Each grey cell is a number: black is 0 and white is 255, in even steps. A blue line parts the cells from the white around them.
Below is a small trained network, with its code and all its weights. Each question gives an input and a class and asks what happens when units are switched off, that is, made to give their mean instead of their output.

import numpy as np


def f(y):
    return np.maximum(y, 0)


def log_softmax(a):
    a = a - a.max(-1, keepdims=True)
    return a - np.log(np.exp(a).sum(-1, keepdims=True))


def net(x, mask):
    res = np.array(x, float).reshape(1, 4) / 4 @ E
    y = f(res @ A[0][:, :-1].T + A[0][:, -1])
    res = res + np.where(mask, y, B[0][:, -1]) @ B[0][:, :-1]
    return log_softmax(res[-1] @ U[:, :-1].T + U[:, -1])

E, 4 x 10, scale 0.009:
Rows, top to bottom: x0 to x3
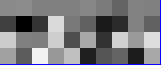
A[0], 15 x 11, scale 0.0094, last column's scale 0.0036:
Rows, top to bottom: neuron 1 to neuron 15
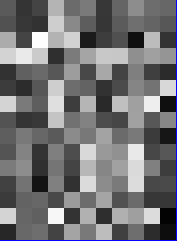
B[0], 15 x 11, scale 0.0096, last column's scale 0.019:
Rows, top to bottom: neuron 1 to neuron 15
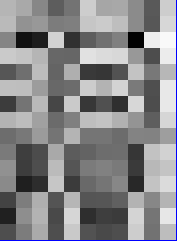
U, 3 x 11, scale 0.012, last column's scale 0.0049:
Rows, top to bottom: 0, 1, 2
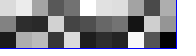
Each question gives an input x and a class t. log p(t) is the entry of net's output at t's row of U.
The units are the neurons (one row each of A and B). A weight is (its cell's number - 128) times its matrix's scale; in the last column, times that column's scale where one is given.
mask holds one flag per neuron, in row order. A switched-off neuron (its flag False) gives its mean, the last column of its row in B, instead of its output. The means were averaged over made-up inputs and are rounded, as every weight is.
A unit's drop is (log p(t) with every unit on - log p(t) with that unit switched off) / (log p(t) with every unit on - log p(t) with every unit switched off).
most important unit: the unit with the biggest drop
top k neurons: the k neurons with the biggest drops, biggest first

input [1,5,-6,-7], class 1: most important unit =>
neuron 12
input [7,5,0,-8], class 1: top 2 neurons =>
[neuron 12; neuron 10]
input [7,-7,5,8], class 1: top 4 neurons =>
[neuron 3; neuron 6; neuron 8; neuron 2]
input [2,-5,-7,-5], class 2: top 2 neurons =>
[neuron 3; neuron 15]
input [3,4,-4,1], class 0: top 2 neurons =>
[neuron 14; neuron 7]
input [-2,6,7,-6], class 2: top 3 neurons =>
[neuron 14; neuron 7; neuron 3]
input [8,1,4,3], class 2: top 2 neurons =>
[neuron 12; neuron 14]
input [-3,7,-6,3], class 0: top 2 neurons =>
[neuron 6; neuron 2]
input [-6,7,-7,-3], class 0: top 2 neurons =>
[neuron 6; neuron 8]
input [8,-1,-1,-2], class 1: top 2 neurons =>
[neuron 6; neuron 8]
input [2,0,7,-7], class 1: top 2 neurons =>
[neuron 12; neuron 11]
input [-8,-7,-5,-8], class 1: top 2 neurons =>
[neuron 10; neuron 12]
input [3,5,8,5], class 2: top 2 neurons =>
[neuron 14; neuron 7]
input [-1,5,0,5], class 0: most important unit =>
neuron 6
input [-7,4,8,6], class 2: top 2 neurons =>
[neuron 14; neuron 7]
